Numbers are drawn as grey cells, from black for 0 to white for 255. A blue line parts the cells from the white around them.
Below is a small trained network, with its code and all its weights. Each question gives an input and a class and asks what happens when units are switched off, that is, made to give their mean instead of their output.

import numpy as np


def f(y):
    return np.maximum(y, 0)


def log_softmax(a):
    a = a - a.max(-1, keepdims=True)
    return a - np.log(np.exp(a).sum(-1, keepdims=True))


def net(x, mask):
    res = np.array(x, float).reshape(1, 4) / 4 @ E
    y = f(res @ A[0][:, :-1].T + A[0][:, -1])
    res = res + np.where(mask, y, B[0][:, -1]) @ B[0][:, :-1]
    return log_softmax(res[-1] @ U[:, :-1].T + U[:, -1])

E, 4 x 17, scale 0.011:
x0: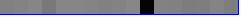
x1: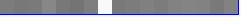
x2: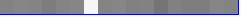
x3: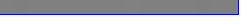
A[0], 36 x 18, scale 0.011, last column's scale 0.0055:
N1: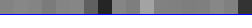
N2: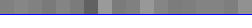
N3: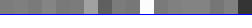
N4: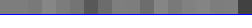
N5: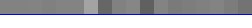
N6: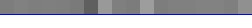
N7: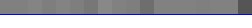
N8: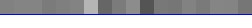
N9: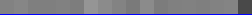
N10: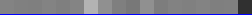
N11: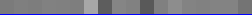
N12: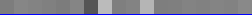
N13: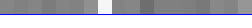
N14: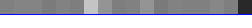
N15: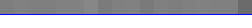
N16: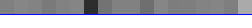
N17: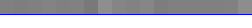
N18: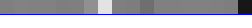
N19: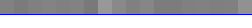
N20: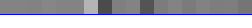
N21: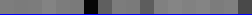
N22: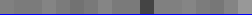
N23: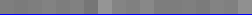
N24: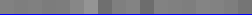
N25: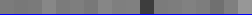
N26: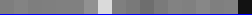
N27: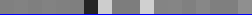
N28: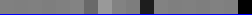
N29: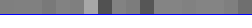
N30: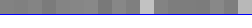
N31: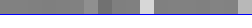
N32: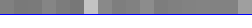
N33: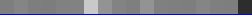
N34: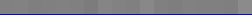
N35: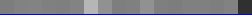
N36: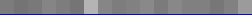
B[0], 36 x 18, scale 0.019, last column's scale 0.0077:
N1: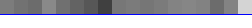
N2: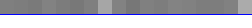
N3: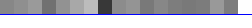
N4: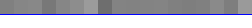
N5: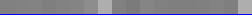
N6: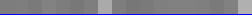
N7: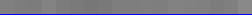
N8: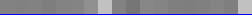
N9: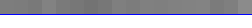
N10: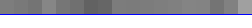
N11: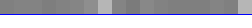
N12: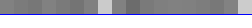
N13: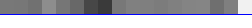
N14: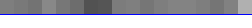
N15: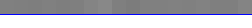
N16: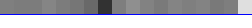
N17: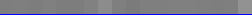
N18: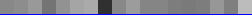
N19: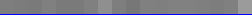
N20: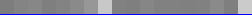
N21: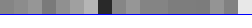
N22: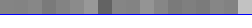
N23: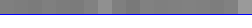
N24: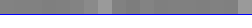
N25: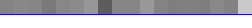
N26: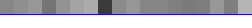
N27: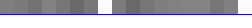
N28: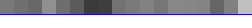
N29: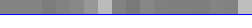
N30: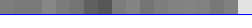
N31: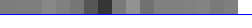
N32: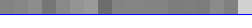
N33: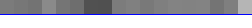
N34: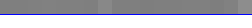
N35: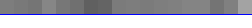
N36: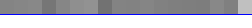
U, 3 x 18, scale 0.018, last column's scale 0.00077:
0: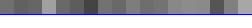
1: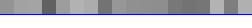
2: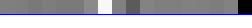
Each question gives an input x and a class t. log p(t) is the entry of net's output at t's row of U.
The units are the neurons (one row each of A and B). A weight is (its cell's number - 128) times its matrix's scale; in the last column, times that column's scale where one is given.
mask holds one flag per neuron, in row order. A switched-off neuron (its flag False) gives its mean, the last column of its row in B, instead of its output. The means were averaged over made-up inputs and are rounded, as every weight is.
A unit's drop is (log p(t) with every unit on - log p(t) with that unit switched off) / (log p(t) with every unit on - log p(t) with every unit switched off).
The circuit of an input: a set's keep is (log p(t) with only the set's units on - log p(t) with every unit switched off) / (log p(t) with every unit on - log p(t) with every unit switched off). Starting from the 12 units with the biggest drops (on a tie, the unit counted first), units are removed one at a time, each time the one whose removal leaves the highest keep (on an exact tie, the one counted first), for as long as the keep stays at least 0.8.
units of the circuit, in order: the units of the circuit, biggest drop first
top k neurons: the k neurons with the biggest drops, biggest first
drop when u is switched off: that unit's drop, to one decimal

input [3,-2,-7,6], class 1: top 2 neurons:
(N21; N13)
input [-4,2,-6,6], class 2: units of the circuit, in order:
(N27)
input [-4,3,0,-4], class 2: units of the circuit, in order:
(N27; N16)
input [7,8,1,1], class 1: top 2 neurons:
(N18; N26)
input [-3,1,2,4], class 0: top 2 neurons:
(N21; N18)
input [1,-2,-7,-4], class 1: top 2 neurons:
(N21; N13)
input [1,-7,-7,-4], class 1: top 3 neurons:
(N21; N13; N28)
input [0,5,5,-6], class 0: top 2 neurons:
(N13; N3)
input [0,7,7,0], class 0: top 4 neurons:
(N13; N3; N33; N14)
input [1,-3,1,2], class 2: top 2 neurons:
(N3; N21)
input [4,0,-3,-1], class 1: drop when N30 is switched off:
0.2
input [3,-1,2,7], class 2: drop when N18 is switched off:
0.1
